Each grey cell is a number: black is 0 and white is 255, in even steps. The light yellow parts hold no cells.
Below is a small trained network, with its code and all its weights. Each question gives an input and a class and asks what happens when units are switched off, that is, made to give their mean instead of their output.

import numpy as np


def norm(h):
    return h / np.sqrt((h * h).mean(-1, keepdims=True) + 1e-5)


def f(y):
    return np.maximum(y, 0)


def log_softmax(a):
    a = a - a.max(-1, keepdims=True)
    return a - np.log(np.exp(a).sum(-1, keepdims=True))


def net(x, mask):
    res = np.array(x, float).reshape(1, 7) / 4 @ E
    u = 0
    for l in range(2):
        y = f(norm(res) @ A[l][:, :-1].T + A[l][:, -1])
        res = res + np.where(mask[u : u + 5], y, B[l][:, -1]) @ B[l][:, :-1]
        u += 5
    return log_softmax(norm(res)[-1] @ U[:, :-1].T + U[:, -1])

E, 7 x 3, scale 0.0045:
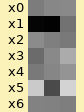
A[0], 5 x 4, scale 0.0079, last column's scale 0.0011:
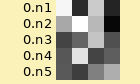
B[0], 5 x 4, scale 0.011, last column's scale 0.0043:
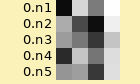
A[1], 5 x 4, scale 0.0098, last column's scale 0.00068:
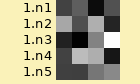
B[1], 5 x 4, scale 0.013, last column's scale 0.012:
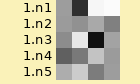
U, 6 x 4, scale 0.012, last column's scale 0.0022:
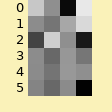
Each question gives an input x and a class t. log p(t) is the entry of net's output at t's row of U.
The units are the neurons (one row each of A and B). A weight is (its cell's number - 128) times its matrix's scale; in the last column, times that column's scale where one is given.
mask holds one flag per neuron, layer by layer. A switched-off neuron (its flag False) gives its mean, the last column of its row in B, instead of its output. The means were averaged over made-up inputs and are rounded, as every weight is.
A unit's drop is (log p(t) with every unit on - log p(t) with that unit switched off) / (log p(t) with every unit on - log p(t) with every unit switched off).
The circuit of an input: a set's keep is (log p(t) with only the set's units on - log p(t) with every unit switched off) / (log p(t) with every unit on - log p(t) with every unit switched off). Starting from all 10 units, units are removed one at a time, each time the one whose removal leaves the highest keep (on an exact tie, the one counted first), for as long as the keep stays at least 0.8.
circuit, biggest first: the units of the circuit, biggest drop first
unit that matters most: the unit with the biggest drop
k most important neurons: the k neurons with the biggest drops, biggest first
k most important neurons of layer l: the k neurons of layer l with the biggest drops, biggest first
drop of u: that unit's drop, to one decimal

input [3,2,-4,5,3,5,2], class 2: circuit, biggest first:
(0.n2, 1.n1)
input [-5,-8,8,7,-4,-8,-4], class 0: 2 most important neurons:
(0.n2, 0.n1)
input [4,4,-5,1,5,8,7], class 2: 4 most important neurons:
(0.n1, 0.n2, 1.n3, 1.n1)
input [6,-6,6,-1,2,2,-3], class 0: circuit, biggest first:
(0.n2)
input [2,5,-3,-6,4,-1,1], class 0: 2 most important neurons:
(0.n1, 1.n3)
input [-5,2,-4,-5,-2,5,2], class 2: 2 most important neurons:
(0.n1, 0.n2)
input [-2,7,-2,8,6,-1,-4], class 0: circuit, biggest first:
(1.n3, 0.n1)
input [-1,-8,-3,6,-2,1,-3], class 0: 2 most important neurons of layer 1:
(1.n1, 1.n4)
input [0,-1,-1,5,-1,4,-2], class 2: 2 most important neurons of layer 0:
(0.n1, 0.n5)
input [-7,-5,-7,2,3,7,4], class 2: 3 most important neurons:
(0.n1, 1.n1, 0.n3)
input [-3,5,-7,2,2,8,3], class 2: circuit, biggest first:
(0.n1, 1.n3)
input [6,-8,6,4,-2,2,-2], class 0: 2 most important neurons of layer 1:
(1.n1, 1.n4)
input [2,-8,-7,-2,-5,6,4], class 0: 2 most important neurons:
(1.n1, 0.n2)
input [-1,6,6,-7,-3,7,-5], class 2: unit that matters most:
0.n2
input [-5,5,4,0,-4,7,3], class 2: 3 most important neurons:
(0.n2, 0.n1, 1.n3)
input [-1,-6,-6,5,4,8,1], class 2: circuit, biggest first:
(0.n1, 1.n1)
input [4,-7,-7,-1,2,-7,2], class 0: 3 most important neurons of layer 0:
(0.n2, 0.n1, 0.n4)
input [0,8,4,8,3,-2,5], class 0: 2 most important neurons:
(1.n3, 0.n1)
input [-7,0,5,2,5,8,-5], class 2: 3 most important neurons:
(0.n1, 1.n1, 0.n2)
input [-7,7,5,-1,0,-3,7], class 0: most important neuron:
(1.n3)
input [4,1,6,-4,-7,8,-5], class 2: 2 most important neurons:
(0.n1, 1.n1)
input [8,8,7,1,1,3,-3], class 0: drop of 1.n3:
0.7
